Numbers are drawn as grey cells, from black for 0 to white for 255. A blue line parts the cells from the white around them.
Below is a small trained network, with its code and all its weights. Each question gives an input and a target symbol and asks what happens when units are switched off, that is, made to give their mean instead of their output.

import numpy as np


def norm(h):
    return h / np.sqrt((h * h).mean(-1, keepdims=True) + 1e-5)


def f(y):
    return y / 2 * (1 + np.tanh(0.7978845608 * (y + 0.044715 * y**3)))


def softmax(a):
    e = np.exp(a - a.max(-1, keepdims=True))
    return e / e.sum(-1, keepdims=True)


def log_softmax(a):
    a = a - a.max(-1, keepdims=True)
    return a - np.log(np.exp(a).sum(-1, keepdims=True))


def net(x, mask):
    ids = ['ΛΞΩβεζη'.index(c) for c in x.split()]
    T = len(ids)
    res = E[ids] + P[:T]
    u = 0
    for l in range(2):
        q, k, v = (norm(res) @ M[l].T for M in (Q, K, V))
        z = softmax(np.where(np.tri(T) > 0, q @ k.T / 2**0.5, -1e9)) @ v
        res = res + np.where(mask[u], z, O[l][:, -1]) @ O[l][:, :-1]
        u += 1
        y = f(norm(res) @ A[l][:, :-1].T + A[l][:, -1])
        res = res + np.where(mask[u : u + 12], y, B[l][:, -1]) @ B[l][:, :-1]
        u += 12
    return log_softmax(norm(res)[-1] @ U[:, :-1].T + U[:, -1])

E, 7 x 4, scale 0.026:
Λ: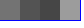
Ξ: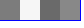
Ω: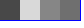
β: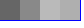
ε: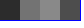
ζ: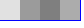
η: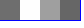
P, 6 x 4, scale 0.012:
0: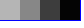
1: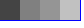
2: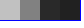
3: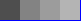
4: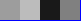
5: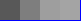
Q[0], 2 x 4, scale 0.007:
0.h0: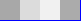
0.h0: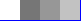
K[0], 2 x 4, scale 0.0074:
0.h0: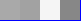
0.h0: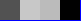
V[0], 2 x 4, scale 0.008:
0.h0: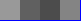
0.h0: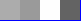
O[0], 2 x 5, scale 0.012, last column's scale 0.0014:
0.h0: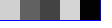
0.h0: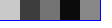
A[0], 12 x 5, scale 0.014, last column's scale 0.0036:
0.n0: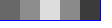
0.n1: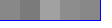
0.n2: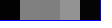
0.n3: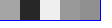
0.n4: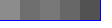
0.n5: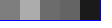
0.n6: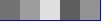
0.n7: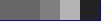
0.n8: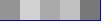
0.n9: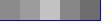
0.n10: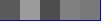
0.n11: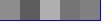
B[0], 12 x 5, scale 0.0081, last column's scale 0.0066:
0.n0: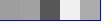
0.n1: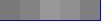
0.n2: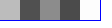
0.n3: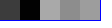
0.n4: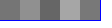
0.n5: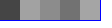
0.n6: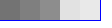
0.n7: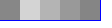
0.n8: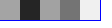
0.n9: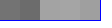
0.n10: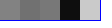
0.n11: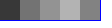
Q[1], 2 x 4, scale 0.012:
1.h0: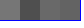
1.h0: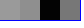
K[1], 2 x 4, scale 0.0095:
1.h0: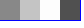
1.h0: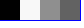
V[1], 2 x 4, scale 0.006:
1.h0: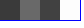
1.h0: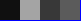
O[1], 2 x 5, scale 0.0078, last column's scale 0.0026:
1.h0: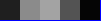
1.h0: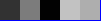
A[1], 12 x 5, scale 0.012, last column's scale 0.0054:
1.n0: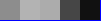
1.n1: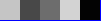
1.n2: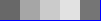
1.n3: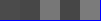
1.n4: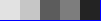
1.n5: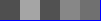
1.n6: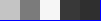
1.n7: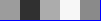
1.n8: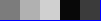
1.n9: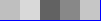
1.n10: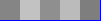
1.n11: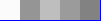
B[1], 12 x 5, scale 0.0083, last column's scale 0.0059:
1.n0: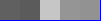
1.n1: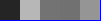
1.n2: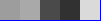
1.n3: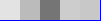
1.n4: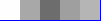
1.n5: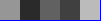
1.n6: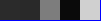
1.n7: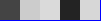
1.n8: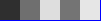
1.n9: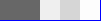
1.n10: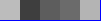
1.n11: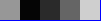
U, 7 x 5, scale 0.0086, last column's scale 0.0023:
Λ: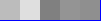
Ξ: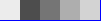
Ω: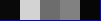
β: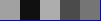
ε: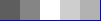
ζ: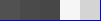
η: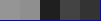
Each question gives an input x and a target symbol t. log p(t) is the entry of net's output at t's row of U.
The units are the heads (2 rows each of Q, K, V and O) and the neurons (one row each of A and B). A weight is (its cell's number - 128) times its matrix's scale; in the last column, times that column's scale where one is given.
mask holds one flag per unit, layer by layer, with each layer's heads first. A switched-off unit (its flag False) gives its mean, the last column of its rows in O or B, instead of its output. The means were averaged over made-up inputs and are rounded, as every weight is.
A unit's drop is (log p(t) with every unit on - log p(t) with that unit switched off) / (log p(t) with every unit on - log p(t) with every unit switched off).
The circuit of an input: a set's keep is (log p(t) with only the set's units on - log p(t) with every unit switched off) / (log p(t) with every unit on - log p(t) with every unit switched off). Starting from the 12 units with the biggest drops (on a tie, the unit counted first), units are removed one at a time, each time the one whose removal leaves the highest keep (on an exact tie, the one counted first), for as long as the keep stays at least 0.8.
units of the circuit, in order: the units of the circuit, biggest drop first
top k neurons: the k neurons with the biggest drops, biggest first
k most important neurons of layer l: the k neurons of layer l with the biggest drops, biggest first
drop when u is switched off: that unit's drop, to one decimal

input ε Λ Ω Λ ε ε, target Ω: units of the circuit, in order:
0.h0; 1.n9; 1.n2
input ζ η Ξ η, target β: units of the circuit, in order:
1.h0; 1.n11; 0.n8
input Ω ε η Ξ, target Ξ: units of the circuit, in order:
1.n10; 0.n8
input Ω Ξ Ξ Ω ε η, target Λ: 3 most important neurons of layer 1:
1.n2; 1.n10; 1.n8
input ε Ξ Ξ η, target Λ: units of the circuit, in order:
1.n2; 1.h0; 1.n10; 1.n6
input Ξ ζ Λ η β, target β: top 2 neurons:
0.n8; 1.n11
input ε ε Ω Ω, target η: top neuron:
1.n2
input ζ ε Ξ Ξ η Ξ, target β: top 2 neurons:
0.n8; 1.n11
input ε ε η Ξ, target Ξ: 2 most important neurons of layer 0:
0.n8; 0.n3
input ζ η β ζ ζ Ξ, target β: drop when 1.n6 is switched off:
0.2
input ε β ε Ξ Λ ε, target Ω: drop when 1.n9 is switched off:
0.3
